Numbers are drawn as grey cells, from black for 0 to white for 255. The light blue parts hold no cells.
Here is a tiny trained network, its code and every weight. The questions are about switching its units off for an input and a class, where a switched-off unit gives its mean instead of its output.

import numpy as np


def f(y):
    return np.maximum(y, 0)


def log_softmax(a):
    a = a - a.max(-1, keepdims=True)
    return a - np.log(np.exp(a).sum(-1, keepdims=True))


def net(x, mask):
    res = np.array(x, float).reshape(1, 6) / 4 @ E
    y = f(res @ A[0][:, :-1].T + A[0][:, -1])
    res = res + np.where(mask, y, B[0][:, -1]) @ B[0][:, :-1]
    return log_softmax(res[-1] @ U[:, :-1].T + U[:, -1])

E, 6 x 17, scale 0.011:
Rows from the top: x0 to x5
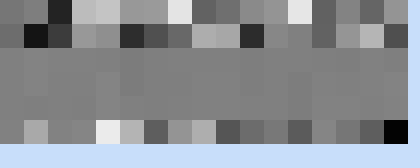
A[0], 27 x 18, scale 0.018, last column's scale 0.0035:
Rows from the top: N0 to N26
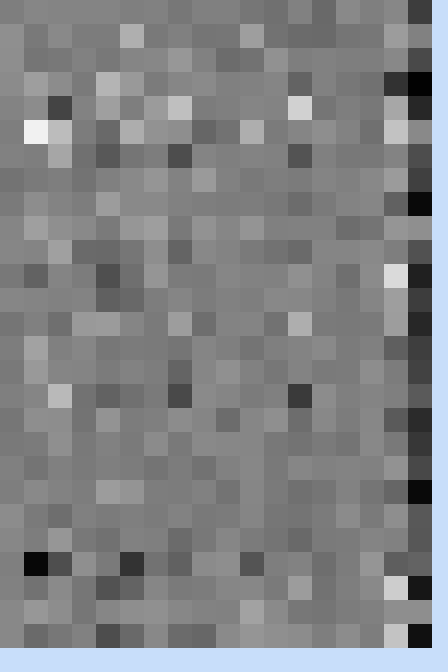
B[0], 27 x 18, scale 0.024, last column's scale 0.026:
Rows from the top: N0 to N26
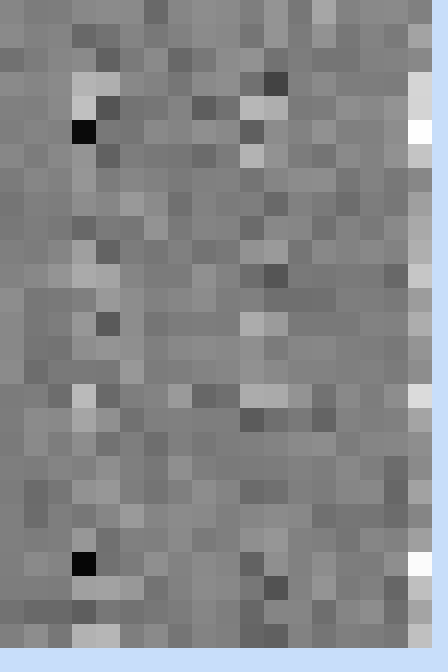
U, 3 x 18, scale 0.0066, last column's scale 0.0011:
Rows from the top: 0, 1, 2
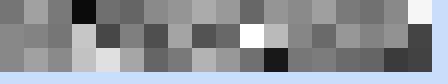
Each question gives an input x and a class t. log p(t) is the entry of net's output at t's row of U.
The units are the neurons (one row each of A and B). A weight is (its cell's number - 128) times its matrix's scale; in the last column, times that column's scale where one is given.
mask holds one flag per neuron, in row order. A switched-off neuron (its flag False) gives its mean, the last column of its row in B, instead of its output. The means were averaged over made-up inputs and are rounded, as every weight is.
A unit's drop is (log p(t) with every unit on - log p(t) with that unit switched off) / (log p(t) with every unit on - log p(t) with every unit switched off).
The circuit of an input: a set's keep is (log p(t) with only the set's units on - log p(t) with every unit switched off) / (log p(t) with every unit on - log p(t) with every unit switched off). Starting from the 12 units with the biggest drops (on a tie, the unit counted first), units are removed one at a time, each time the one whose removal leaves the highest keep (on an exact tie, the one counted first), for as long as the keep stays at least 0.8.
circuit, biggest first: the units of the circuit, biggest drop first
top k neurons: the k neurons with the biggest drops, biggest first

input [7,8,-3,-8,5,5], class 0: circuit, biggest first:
(N23)
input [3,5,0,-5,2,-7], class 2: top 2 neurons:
(N11 N5)
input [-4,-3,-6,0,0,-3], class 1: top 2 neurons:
(N23 N16)
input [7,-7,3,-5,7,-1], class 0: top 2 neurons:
(N5 N16)
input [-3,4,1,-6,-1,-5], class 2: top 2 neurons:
(N5 N11)
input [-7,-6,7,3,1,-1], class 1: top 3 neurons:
(N16 N23 N6)
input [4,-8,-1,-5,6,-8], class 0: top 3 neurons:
(N5 N3 N9)
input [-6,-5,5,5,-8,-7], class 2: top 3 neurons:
(N11 N26 N24)
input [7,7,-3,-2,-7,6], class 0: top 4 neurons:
(N23 N16 N6 N10)
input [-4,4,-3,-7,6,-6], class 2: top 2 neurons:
(N5 N11)
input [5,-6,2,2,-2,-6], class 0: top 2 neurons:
(N5 N3)
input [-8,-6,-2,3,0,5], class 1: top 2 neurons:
(N16 N23)
